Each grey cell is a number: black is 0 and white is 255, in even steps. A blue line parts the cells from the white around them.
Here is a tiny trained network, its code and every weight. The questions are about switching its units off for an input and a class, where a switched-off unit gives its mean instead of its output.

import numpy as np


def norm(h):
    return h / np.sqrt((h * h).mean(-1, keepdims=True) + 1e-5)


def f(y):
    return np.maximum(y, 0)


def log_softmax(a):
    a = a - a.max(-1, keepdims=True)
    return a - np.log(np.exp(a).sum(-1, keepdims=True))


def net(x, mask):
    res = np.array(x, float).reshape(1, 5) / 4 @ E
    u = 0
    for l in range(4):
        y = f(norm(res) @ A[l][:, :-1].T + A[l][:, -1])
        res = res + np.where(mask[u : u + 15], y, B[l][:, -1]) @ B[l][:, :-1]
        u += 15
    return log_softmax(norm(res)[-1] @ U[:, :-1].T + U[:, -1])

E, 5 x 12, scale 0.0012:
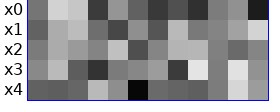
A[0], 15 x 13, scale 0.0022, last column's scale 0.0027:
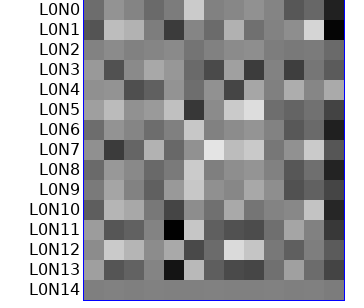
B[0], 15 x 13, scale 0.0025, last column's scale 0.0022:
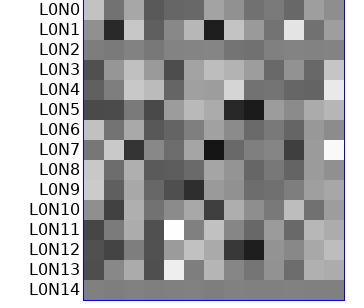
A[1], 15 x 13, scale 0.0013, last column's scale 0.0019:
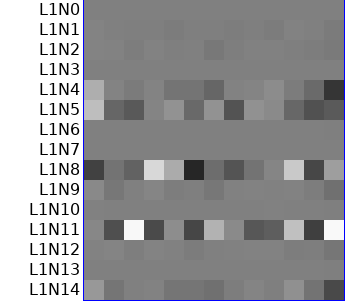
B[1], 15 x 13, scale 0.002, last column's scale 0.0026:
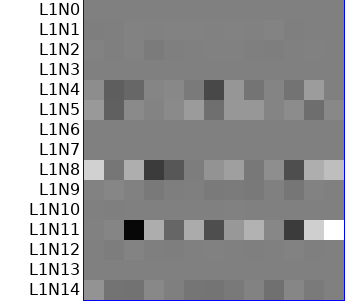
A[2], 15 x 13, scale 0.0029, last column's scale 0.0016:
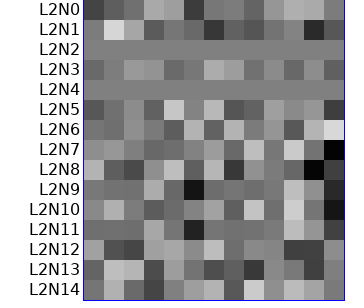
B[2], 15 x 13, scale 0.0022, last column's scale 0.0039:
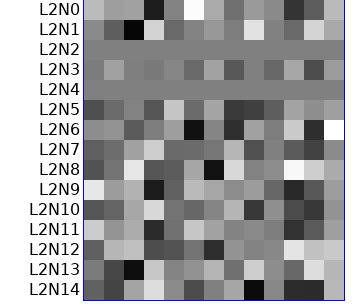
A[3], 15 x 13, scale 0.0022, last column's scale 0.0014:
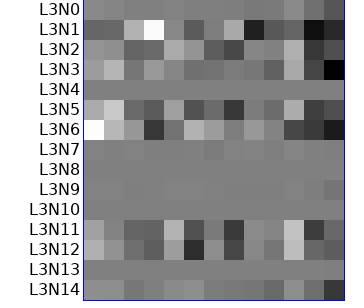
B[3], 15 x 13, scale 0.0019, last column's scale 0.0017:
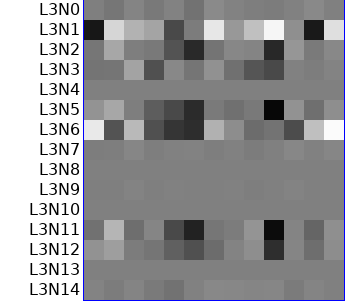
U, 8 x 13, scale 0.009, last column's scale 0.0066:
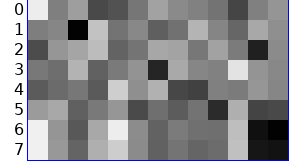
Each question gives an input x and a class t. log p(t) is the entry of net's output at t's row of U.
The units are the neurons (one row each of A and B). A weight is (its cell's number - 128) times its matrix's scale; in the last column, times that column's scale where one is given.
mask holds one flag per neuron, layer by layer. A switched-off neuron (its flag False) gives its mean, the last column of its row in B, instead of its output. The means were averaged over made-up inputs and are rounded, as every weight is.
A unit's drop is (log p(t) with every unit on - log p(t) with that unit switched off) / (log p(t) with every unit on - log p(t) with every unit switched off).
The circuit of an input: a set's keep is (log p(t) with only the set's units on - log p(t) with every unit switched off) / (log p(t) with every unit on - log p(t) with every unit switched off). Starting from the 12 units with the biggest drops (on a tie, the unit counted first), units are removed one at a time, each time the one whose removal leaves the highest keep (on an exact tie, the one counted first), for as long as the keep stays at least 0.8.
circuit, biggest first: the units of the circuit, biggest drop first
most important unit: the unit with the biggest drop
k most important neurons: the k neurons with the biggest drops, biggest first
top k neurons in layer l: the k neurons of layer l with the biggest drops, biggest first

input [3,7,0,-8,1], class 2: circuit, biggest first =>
L3N1, L2N12
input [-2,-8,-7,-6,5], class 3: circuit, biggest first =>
L2N12, L2N8, L2N14
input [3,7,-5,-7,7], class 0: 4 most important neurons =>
L2N0, L0N4, L2N9, L2N14
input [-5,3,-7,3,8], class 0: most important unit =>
L2N0
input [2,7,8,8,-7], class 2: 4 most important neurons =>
L2N14, L2N10, L2N0, L1N8
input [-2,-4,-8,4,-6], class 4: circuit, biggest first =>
L0N11, L0N13
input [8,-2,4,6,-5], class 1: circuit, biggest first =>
L2N1, L2N13
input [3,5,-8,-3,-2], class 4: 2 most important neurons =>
L0N11, L0N13
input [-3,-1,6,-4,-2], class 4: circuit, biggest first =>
L0N5, L0N12
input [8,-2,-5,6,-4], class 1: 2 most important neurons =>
L2N1, L2N13
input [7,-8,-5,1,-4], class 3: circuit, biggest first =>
L2N8, L2N12
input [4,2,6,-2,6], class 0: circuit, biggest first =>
L2N0, L2N9
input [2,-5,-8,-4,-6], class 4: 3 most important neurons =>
L0N13, L0N11, L2N0
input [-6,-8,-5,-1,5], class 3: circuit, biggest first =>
L2N12, L2N8, L1N11
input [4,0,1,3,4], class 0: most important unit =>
L0N7
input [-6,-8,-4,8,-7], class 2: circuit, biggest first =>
L2N14, L1N11, L2N10
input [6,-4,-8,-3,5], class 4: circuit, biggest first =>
L0N13, L0N11
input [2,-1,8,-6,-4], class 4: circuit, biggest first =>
L0N12, L0N5
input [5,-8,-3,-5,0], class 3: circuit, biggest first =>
L2N8, L2N12
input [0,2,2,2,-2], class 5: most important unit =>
L2N6
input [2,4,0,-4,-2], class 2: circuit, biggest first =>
L3N1, L2N6
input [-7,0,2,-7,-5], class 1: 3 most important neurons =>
L0N7, L2N14, L0N4
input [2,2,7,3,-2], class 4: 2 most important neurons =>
L0N12, L0N5
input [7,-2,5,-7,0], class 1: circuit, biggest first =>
L2N13, L2N1
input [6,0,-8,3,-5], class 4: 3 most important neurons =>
L0N11, L0N13, L0N7
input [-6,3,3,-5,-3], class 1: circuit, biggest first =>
L0N7, L2N6
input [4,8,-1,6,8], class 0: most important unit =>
L2N9
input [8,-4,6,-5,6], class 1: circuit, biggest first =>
L2N13, L2N1
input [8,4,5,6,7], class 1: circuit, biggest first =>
L2N1, L2N13
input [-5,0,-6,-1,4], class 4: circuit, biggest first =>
L0N11, L0N13
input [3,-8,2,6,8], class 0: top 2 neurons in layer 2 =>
L2N9, L2N11
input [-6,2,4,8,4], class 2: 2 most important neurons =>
L2N14, L1N11
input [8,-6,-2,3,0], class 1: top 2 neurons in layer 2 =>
L2N1, L2N13
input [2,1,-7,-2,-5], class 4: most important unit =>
L0N11
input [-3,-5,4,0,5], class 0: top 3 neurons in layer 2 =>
L2N0, L2N11, L2N9
